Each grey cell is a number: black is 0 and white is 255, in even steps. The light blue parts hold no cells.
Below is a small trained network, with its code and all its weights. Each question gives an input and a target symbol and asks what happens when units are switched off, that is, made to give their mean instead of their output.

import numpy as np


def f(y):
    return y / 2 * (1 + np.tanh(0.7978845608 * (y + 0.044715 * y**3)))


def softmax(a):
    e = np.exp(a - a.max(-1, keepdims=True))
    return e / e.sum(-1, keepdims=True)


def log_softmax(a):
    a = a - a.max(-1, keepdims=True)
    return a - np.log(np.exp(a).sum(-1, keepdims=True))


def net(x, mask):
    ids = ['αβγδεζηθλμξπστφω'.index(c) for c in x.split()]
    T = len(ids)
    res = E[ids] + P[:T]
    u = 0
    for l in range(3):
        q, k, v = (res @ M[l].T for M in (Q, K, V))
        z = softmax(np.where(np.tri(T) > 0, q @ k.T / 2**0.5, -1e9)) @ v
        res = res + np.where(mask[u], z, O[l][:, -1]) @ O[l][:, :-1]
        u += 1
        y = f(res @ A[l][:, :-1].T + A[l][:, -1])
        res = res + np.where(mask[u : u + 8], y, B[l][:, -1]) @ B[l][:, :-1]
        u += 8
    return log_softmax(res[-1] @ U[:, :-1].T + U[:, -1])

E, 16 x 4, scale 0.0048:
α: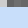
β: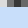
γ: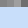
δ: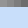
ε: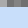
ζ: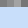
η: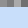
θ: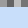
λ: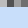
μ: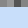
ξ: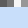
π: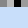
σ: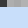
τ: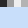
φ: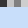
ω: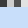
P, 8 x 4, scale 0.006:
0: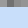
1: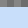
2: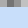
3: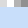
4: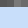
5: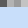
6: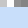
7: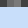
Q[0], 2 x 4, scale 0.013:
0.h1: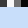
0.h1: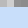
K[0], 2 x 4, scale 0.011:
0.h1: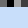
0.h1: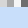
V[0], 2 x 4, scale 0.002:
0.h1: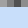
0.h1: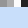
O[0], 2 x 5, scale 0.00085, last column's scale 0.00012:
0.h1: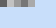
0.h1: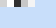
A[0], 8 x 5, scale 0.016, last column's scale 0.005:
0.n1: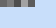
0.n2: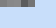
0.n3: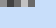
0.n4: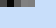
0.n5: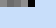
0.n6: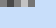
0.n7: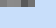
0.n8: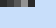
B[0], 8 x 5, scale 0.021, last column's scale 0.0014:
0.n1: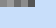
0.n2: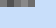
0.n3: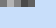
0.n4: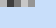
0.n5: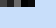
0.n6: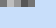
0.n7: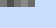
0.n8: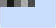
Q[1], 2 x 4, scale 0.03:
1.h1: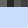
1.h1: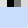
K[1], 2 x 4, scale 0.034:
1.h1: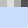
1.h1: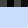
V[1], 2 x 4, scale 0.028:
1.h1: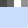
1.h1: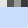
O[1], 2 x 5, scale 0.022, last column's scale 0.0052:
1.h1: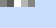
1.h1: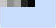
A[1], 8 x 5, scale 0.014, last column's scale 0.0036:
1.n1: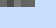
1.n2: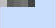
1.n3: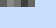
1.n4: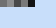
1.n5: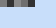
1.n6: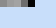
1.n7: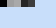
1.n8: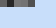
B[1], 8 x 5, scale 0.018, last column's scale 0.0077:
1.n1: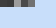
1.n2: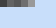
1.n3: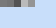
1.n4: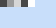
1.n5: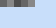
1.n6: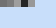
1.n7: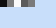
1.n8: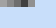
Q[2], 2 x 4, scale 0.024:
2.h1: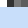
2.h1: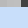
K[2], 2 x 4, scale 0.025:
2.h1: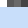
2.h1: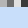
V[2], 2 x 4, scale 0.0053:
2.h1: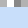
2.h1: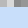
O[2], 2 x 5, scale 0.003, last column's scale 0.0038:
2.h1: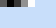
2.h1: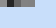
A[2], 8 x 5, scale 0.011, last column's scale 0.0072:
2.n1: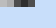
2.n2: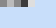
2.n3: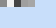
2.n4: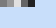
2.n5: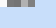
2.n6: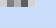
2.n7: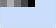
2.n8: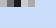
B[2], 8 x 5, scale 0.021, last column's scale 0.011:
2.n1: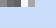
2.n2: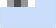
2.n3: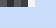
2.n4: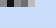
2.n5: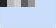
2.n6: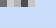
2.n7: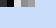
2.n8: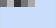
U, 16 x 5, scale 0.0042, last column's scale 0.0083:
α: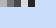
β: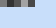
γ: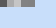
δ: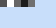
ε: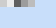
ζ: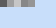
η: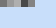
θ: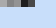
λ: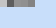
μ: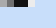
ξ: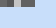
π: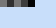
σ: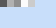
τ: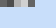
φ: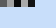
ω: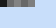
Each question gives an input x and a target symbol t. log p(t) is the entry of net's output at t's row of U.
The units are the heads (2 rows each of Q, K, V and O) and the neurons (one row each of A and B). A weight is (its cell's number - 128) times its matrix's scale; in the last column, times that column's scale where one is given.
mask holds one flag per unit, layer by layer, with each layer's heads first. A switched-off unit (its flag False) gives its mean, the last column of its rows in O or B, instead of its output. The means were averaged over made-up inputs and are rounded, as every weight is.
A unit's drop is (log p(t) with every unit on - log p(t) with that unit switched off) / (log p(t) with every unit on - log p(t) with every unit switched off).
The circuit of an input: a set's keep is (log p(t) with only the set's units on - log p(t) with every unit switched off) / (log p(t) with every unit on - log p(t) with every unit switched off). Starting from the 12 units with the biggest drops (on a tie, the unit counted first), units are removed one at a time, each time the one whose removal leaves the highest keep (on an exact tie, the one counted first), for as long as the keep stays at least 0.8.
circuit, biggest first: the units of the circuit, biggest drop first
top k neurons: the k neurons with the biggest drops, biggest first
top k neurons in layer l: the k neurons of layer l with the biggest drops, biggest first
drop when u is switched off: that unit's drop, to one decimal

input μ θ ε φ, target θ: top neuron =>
[1.n6]
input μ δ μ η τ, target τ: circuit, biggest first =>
[1.h1 0.n8]
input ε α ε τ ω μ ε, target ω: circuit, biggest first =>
[1.h1 2.n2 2.n3]
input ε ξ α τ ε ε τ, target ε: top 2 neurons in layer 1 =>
[1.n4 1.n6]
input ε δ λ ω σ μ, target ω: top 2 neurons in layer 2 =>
[2.n2 2.n3]
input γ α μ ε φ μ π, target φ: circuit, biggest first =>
[2.n8 1.h1 1.n4]
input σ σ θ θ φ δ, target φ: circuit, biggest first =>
[1.n4 2.n8 1.h1]
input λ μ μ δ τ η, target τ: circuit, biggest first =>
[1.h1 2.n4]
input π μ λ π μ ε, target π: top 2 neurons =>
[1.n4 2.n7]
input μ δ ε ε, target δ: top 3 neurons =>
[1.n4 2.n5 2.n8]
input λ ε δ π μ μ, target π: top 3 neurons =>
[1.n4 2.n7 0.n4]
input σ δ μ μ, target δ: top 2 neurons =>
[1.n4 2.n5]
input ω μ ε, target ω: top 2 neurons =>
[1.n4 2.n2]
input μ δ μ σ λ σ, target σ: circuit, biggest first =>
[1.h1]
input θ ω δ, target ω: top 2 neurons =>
[1.n4 2.n2]
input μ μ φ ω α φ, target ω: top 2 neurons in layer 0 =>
[0.n4 0.n6]
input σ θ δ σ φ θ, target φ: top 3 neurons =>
[1.n4 2.n8 0.n1]
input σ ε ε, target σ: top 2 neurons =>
[1.n4 2.n3]
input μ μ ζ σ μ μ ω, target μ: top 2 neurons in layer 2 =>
[2.n3 2.n2]
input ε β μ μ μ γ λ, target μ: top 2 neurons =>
[0.n4 2.n3]
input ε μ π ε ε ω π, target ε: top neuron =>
[0.n4]
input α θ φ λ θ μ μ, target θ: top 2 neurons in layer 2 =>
[2.n4 2.n6]
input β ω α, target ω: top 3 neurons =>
[1.n4 2.n2 2.n3]
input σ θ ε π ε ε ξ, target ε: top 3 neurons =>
[0.n4 1.n4 2.n2]
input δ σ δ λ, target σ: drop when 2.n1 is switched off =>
0.0
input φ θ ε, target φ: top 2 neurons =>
[1.n4 2.n8]
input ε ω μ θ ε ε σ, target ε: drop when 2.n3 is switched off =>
0.1
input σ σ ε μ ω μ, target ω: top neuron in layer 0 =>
[0.n1]
